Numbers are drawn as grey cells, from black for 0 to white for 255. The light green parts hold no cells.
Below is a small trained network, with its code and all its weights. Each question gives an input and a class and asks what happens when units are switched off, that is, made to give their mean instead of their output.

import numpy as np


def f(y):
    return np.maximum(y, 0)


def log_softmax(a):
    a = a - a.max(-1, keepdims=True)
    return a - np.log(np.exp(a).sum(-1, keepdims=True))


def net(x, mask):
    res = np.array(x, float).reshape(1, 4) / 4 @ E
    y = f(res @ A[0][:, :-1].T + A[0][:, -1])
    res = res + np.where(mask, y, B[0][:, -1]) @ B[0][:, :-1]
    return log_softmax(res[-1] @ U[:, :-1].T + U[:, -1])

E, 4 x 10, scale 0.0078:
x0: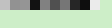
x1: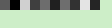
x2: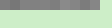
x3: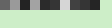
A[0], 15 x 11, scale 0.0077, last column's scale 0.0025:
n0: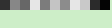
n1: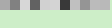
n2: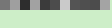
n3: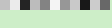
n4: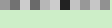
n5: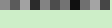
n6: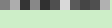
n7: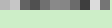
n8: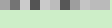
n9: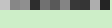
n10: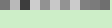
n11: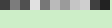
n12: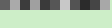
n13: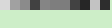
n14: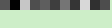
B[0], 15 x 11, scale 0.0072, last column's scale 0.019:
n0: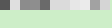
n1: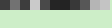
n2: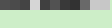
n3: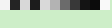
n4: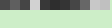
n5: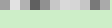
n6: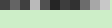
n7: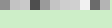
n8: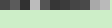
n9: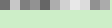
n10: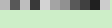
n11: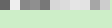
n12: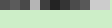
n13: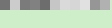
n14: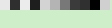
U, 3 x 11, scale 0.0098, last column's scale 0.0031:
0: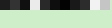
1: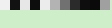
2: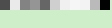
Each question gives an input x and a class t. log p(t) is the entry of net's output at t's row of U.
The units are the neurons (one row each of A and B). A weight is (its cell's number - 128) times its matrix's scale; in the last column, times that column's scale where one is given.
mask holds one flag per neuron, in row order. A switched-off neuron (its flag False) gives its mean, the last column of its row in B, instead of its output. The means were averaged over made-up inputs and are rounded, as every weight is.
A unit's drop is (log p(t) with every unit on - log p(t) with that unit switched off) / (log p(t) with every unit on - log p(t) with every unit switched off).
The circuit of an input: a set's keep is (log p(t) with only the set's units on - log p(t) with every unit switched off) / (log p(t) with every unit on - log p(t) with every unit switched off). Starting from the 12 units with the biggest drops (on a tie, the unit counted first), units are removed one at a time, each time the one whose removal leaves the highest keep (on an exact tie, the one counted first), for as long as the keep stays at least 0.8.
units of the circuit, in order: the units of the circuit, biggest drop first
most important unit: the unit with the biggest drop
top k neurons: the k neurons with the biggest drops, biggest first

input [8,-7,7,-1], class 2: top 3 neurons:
(n13; n9; n7)
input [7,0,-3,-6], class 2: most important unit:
n13
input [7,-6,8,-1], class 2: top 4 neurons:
(n13; n9; n14; n7)
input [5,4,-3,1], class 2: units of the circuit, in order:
(n3; n5)
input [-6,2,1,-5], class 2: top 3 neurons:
(n0; n11; n12)
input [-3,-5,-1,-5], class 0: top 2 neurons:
(n1; n4)
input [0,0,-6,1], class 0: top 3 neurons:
(n3; n14; n0)
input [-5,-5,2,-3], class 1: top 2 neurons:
(n3; n10)
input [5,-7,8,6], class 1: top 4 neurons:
(n3; n7; n1; n4)
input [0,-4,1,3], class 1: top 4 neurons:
(n3; n1; n4; n8)
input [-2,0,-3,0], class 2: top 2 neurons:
(n3; n14)
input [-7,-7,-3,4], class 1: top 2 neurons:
(n3; n10)
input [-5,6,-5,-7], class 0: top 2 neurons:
(n3; n8)
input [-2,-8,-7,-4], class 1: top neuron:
(n3)
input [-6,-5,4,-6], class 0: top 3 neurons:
(n1; n4; n8)
